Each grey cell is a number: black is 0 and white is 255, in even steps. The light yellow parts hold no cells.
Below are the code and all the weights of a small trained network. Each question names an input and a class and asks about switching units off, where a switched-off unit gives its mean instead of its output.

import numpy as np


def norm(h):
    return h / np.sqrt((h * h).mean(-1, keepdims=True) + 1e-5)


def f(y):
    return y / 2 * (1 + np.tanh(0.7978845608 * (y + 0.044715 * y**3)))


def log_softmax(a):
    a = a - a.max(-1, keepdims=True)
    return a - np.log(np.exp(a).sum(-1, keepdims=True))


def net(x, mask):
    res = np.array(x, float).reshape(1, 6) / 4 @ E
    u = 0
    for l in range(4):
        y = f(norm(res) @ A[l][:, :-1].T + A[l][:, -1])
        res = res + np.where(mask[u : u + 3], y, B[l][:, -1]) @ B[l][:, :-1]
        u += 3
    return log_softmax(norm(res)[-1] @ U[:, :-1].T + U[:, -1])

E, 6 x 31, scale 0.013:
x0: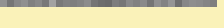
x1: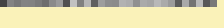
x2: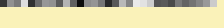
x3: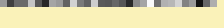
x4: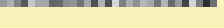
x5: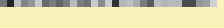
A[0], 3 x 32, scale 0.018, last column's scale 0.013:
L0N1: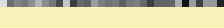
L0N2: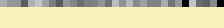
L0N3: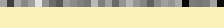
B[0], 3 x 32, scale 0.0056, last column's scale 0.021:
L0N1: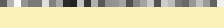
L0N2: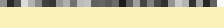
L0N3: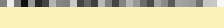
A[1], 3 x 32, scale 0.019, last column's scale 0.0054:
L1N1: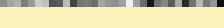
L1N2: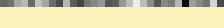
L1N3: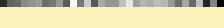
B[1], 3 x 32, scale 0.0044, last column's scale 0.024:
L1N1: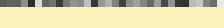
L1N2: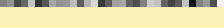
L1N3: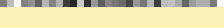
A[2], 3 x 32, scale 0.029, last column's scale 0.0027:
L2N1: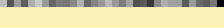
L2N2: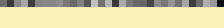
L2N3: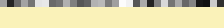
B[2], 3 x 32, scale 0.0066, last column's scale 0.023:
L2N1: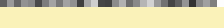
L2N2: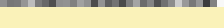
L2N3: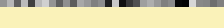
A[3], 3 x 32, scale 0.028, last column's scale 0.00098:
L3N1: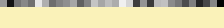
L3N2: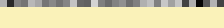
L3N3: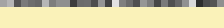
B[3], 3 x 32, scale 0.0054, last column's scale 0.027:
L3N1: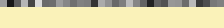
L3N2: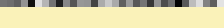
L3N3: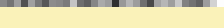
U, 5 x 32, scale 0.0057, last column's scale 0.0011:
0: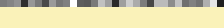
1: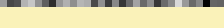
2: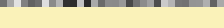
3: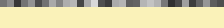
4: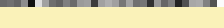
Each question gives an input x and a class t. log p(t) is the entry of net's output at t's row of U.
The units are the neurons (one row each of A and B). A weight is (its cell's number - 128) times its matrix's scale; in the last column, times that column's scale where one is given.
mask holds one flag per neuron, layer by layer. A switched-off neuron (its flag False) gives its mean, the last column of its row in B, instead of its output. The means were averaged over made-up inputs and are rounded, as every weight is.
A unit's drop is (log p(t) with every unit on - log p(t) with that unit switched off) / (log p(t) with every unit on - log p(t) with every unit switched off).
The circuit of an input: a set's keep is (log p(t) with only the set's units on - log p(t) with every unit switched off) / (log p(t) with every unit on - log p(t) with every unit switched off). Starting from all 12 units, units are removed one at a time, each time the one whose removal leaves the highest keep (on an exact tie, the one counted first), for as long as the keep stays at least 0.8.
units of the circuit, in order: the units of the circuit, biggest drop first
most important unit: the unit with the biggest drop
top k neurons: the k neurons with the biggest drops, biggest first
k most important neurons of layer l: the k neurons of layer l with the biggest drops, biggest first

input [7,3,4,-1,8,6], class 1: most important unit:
L0N2
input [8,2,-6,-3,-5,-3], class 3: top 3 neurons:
L2N1, L1N2, L0N2
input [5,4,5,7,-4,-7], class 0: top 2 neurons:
L3N3, L2N1
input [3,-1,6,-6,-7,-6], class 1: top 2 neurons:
L2N2, L0N3
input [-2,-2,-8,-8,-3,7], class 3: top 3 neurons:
L2N1, L3N3, L3N2
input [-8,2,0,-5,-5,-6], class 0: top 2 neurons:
L3N3, L0N2
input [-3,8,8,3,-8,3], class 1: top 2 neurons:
L2N2, L2N1
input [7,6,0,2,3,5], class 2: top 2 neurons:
L1N3, L3N3
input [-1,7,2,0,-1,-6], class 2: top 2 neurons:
L1N3, L0N3
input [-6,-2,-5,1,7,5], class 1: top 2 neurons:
L0N2, L3N3
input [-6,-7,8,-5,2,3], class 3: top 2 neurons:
L1N2, L1N3
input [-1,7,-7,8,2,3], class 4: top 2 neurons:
L3N2, L0N1
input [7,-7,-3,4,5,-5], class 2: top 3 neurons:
L0N1, L2N2, L0N3
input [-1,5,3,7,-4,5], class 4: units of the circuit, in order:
L3N2
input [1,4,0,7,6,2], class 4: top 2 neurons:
L3N2, L2N2
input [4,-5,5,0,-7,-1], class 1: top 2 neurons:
L2N2, L1N3
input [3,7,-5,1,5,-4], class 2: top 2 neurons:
L1N3, L2N2
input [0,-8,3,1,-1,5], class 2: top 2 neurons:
L0N1, L3N3
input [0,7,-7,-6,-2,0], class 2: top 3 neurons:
L1N3, L0N2, L3N2
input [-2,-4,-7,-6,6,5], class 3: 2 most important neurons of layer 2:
L2N1, L2N2
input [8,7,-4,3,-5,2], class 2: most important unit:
L1N3
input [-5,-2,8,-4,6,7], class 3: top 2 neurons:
L1N2, L3N3
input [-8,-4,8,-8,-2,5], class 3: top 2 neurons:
L1N2, L3N2
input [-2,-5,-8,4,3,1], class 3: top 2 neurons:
L2N1, L1N3
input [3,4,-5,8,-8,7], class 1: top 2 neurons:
L2N2, L3N3
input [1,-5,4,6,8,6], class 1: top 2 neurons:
L0N2, L3N3
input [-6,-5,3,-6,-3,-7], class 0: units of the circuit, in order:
L3N3
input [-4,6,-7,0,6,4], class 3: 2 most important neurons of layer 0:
L0N1, L0N2
